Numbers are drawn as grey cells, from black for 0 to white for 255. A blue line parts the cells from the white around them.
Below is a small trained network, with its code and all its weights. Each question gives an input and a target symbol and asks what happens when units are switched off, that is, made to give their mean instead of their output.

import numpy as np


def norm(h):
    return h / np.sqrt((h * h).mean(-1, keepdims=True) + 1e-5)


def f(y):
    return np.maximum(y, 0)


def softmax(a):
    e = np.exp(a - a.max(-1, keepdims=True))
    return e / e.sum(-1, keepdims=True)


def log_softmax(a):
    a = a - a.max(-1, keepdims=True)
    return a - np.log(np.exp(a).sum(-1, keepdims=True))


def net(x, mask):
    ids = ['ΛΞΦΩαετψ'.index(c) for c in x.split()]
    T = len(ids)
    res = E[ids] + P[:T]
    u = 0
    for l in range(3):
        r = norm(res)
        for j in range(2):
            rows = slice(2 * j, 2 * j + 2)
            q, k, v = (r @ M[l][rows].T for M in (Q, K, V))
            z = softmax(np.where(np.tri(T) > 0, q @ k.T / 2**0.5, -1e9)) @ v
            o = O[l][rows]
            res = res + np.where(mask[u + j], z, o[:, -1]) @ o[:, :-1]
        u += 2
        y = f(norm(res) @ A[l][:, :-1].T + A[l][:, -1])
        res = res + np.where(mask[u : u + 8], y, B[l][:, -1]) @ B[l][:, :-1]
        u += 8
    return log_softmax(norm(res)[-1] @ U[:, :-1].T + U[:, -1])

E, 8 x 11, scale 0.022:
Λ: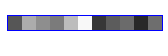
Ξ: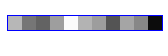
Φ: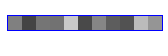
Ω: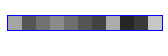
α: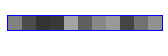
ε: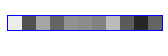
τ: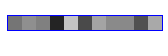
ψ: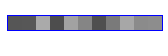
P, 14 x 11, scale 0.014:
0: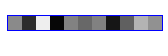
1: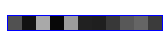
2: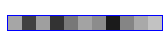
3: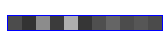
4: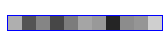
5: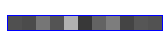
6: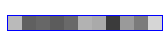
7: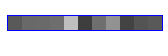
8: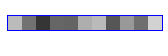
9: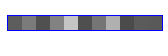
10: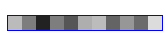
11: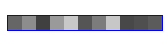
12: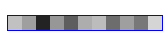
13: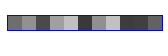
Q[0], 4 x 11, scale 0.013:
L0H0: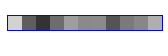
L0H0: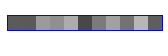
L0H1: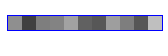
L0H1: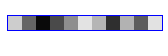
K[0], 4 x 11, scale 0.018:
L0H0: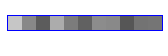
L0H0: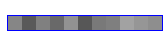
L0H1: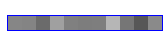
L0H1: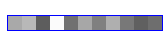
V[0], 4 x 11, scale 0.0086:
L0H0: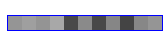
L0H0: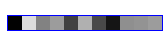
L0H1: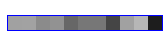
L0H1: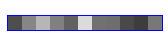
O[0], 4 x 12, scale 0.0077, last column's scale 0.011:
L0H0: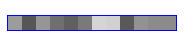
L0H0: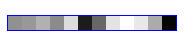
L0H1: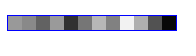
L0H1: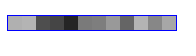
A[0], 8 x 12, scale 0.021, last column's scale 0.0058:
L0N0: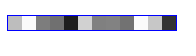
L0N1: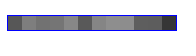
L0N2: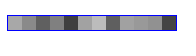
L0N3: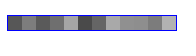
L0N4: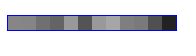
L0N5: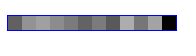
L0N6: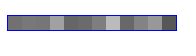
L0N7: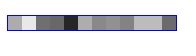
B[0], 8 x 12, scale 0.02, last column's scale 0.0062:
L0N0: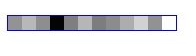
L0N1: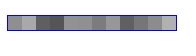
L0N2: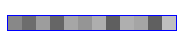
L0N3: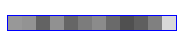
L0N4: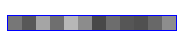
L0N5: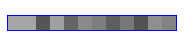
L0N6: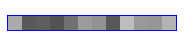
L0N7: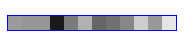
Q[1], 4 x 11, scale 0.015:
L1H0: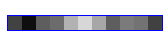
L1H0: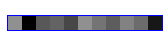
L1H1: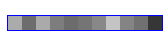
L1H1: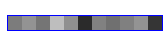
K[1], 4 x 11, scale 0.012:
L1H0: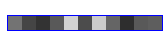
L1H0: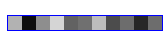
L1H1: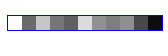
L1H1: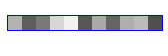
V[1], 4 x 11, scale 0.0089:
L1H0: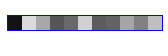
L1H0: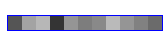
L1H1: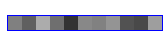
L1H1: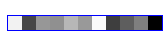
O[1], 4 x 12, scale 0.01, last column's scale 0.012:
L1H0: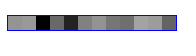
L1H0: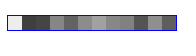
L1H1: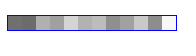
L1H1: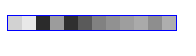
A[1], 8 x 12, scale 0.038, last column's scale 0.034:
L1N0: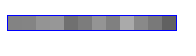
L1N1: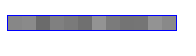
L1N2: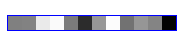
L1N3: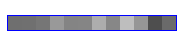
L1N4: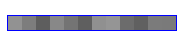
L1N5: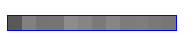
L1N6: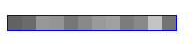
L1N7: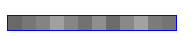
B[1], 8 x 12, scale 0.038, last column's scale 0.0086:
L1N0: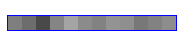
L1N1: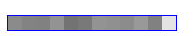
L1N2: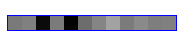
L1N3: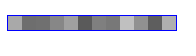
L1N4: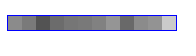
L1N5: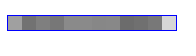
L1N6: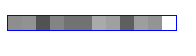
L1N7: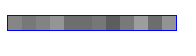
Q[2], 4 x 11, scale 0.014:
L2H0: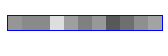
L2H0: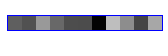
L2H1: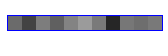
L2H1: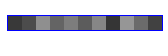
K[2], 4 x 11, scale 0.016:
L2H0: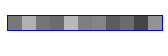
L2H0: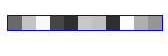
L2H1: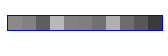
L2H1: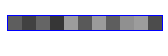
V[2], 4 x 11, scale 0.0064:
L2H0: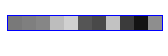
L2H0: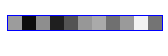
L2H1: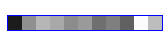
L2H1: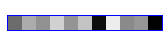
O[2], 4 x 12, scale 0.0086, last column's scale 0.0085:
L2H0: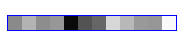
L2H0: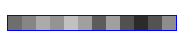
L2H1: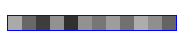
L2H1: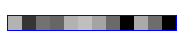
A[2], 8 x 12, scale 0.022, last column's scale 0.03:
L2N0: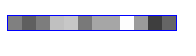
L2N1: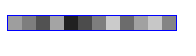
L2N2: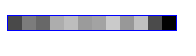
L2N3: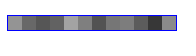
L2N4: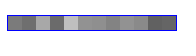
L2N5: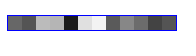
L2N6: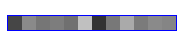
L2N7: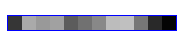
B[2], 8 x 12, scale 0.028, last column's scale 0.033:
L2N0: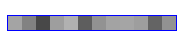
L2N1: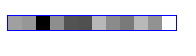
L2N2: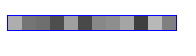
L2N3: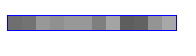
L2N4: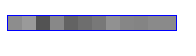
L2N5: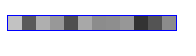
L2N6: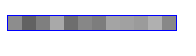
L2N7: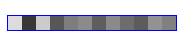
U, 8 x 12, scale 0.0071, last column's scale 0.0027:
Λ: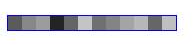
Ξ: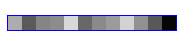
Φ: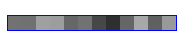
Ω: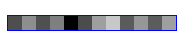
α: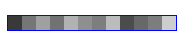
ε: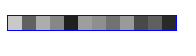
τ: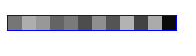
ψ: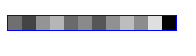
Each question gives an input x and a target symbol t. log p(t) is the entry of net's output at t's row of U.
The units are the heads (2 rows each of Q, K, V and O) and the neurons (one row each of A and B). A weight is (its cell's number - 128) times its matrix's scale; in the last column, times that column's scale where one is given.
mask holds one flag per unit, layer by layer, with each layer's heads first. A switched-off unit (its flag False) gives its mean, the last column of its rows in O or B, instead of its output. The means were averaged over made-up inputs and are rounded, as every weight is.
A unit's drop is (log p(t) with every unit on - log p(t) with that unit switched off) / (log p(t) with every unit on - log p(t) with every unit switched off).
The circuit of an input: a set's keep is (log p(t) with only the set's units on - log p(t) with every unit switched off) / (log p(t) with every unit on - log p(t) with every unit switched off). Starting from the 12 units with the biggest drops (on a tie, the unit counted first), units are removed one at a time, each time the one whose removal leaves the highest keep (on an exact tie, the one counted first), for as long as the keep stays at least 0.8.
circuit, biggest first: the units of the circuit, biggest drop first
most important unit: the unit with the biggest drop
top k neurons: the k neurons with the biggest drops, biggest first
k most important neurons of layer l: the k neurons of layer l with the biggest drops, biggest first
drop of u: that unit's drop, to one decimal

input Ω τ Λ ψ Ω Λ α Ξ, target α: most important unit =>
L0N4
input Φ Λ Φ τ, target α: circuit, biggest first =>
L2N1, L2H0
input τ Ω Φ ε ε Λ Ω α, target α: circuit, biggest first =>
L1N6, L2N1, L0N4
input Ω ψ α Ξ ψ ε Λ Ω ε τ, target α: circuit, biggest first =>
L0N4, L2N1
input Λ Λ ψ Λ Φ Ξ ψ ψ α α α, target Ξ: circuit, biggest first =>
L0N2, L0H1, L1N3, L2N1
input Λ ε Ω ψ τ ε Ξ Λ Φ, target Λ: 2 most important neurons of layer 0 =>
L0N0, L0N7
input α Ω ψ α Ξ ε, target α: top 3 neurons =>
L1N6, L2N1, L1N1
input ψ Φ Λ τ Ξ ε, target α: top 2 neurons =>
L1N6, L2N1
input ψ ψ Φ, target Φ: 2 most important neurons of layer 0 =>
L0N0, L0N3
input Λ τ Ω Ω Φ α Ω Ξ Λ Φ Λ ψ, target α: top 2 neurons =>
L1N6, L2N1
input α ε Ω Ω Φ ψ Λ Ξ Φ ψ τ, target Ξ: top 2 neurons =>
L0N2, L2N1
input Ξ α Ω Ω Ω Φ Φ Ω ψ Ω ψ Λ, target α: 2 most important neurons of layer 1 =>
L1N6, L1N5
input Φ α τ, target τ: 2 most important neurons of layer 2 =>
L2N1, L2N3
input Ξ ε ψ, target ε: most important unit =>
L2N5
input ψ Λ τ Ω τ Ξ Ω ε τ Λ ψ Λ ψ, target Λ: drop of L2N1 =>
0.1
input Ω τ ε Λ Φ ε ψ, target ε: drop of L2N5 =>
0.3
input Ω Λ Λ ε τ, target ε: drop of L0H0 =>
1.1
